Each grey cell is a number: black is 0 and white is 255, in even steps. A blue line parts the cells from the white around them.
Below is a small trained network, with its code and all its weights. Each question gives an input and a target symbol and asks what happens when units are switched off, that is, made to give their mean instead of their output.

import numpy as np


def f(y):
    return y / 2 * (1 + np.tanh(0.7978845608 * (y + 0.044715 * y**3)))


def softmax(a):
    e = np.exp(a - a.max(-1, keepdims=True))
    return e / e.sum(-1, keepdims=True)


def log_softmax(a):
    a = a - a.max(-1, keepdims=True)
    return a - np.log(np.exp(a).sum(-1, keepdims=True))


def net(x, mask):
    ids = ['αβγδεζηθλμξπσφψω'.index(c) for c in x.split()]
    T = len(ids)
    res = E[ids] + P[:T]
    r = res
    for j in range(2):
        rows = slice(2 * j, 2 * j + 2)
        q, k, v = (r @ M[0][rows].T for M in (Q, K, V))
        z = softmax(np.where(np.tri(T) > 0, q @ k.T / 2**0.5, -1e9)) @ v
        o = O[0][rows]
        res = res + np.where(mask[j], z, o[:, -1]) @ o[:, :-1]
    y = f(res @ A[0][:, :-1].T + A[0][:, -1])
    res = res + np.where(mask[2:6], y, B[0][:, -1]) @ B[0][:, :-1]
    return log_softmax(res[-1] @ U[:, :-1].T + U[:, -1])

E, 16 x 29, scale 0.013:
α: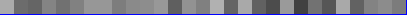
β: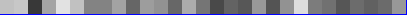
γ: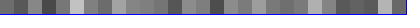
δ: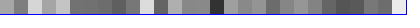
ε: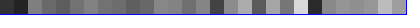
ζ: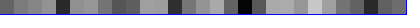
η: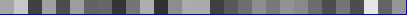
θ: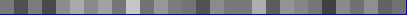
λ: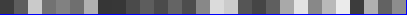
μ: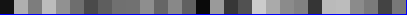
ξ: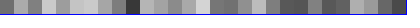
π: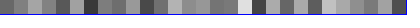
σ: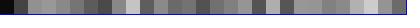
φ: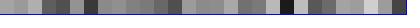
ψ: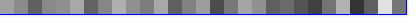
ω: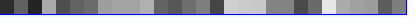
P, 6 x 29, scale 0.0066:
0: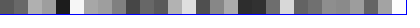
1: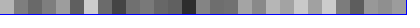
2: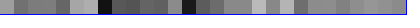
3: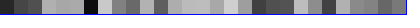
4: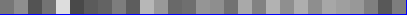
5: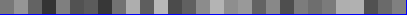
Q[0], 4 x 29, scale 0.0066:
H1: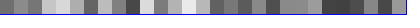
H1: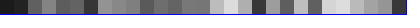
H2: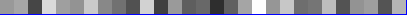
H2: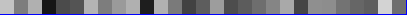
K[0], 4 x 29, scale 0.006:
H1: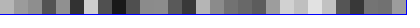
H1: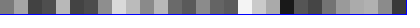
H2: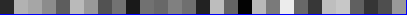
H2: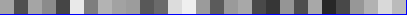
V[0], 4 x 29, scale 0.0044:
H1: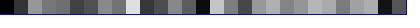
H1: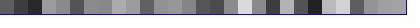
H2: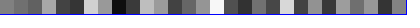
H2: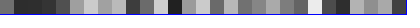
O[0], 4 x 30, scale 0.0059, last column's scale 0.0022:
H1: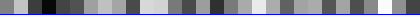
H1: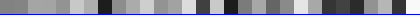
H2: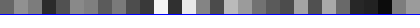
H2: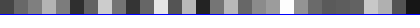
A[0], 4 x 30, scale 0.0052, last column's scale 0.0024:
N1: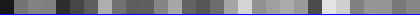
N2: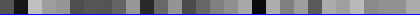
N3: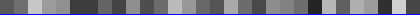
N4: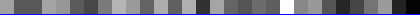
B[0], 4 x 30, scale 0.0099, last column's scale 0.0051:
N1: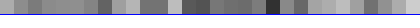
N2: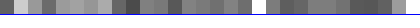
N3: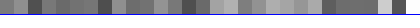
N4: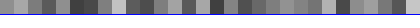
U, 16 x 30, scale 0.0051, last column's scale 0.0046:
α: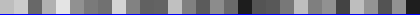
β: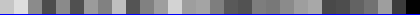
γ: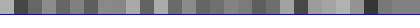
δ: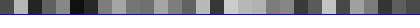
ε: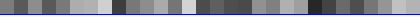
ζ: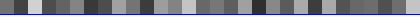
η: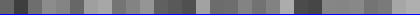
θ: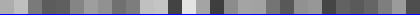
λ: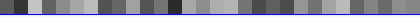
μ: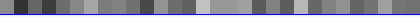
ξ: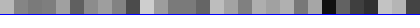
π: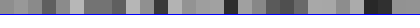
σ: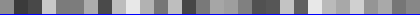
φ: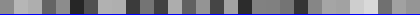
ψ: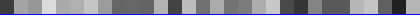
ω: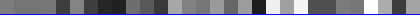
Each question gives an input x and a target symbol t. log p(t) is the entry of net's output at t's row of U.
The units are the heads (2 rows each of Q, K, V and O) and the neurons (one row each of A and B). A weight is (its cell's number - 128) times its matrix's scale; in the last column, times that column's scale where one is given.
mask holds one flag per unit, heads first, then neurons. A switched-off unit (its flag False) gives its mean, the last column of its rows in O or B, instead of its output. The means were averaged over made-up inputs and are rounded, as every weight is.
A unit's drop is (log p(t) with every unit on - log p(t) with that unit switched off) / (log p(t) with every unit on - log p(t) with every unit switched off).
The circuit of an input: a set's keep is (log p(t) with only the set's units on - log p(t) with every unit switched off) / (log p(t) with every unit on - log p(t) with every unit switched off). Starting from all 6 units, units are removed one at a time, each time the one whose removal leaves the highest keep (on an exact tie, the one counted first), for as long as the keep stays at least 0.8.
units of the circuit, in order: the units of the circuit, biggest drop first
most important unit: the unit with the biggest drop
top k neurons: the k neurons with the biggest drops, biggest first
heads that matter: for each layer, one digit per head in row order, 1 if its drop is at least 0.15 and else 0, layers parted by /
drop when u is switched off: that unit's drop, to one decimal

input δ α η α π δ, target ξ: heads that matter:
10
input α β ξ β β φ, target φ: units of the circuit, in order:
[H1 H2]
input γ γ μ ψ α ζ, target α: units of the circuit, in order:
[H1 N4]
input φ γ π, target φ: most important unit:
N2
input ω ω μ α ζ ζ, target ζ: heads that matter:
01
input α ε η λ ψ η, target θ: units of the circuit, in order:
[H1 H2]
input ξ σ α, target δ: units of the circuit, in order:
[H2 N4]
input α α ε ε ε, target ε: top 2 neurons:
[N2 N3]
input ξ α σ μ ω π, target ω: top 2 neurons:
[N2 N1]
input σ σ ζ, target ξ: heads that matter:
11
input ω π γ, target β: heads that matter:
11
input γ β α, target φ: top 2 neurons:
[N4 N3]
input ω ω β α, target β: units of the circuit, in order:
[H1 N4]
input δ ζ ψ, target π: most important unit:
H2
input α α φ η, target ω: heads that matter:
10
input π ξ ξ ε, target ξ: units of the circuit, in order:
[N2 N3 H1]
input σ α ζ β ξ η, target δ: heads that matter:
11
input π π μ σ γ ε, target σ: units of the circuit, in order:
[N1 H2]
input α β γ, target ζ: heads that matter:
11
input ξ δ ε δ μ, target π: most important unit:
H2
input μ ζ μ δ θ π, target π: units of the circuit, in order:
[H2 N2]
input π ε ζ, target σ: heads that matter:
01
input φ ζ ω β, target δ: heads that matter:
01
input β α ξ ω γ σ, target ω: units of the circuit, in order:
[H1 N2]
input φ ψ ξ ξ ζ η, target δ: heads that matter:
11
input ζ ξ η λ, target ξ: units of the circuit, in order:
[N3 N2 H1]
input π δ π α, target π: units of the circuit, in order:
[H2 N3]
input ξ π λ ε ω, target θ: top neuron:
[N4]
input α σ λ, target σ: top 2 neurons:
[N1 N2]
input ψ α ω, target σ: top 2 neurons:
[N2 N1]
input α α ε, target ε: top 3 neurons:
[N2 N4 N3]
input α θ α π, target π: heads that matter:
00
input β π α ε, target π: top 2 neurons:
[N2 N3]
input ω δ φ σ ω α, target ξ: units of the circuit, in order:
[H1]
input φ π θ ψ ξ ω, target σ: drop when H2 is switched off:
0.2
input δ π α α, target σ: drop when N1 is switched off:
-0.2
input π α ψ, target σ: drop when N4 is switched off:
0.0
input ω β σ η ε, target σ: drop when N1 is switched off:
0.8
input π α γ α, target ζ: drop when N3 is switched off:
0.1
